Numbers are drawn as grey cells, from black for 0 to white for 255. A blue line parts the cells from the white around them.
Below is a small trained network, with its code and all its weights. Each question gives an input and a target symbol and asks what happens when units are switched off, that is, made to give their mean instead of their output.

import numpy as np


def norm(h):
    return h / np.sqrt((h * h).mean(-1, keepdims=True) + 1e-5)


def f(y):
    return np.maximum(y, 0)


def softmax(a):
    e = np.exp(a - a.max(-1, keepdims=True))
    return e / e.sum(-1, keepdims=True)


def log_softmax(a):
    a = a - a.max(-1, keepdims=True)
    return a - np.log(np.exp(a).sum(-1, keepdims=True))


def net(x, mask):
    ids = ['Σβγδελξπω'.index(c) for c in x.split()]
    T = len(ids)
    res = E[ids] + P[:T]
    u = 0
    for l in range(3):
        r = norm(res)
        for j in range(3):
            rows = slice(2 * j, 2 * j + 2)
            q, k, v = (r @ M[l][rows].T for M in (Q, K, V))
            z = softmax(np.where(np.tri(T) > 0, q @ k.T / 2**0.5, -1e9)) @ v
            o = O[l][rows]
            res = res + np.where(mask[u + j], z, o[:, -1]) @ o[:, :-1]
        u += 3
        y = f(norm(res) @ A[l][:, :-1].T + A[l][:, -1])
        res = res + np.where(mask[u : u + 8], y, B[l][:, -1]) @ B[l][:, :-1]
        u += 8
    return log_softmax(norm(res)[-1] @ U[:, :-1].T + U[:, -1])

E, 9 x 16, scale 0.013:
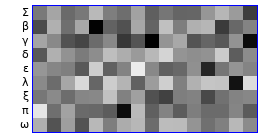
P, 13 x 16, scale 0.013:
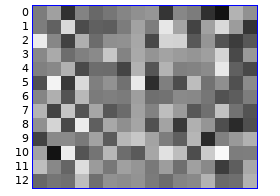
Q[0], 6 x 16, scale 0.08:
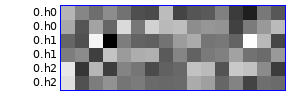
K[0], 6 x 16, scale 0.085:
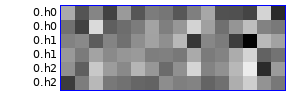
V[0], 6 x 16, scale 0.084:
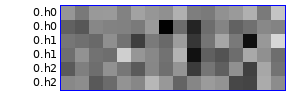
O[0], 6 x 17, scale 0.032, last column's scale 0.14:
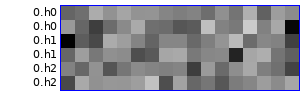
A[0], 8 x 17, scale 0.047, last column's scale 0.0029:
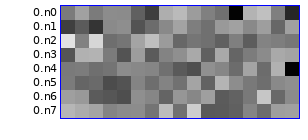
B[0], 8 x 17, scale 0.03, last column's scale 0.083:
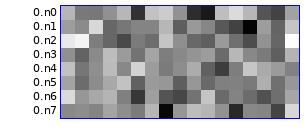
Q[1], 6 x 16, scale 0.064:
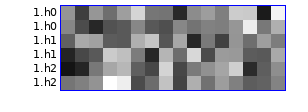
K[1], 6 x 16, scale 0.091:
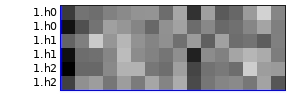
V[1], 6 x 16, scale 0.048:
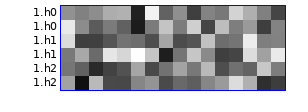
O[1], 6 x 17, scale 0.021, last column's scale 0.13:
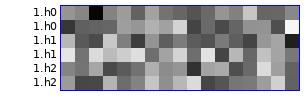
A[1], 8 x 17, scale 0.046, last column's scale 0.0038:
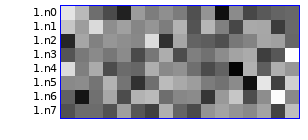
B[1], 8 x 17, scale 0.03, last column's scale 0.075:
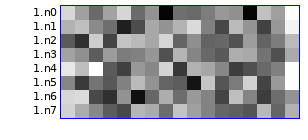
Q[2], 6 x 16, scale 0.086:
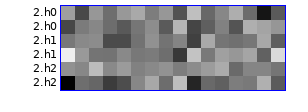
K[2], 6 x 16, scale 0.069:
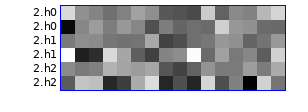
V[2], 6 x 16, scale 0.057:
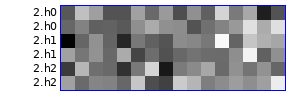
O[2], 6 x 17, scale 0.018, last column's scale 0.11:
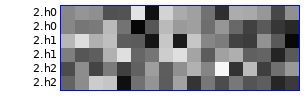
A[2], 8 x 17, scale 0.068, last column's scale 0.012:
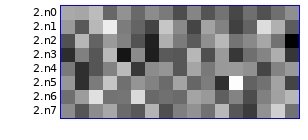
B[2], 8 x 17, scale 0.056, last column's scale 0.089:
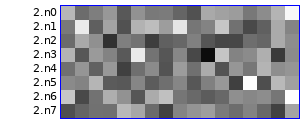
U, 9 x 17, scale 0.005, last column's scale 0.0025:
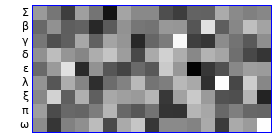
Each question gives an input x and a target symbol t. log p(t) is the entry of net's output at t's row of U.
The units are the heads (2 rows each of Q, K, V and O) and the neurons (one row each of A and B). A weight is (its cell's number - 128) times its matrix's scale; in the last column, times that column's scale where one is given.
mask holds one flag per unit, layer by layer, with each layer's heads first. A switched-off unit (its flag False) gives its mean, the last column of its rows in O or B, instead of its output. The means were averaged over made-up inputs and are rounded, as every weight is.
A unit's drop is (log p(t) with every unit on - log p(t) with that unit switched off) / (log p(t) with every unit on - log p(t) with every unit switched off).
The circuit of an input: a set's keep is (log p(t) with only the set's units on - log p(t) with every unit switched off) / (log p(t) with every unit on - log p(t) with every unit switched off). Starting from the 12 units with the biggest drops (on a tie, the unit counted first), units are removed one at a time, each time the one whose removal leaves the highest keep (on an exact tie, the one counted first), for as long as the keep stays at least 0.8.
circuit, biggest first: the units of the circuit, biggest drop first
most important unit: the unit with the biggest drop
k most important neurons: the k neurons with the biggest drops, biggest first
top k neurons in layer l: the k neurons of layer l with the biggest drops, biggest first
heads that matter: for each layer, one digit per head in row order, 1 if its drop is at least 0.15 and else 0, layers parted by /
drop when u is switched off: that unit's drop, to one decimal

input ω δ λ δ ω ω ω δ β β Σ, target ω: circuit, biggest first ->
0.h1, 0.h2
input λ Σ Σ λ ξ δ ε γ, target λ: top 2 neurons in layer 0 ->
0.n2, 0.n4
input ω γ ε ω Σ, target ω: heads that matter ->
011 / 000 / 010
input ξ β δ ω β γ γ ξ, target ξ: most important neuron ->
2.n1
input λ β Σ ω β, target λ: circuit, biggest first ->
2.n5, 0.n2, 0.h1
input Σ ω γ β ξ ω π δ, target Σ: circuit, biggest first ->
0.h1, 0.n0
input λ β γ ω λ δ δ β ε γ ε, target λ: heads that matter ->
111 / 010 / 001
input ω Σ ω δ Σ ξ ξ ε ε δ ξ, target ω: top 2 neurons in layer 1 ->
1.n1, 1.n2
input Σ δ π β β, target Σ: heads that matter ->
010 / 010 / 000
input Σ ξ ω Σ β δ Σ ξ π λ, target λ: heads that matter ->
100 / 000 / 000
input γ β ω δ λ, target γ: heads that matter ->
101 / 010 / 100
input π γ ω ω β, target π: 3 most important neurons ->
2.n3, 1.n4, 0.n7
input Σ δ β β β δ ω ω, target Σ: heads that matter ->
010 / 010 / 000
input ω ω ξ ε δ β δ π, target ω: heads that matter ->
011 / 011 / 010
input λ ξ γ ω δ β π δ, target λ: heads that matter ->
111 / 010 / 000
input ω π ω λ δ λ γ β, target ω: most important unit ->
0.h1
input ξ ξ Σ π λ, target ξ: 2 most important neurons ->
2.n1, 0.n2
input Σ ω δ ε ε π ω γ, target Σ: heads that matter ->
110 / 010 / 000
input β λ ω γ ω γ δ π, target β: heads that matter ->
011 / 010 / 000
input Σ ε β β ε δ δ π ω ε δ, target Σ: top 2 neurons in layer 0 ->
0.n0, 0.n6
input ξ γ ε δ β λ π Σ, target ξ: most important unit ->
0.h0
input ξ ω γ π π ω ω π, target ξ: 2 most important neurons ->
2.n1, 0.n7
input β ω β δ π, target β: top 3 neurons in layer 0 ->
0.n2, 0.n7, 0.n1
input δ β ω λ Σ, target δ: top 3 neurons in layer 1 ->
1.n4, 1.n3, 1.n2
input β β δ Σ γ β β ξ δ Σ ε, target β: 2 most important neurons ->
1.n6, 2.n4
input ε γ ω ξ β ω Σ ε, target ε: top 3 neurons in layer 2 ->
2.n2, 2.n0, 2.n6
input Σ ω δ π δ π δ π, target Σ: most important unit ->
0.h1
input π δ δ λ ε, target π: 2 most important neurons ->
2.n3, 1.n4
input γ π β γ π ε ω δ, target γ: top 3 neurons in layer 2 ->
2.n7, 2.n4, 2.n6
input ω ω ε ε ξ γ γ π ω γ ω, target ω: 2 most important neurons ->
2.n6, 0.n2
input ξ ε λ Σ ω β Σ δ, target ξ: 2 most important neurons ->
2.n1, 0.n2
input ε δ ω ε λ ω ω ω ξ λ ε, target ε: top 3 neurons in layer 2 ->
2.n2, 2.n6, 2.n0
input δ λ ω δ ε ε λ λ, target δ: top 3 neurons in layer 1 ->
1.n4, 1.n3, 1.n2
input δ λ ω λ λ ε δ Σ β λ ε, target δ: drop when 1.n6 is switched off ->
0.0
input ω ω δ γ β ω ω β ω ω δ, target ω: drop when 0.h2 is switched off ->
0.5
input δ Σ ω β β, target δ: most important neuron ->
2.n6
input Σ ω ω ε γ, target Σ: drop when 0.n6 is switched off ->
0.1
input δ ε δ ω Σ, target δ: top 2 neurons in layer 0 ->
0.n0, 0.n7
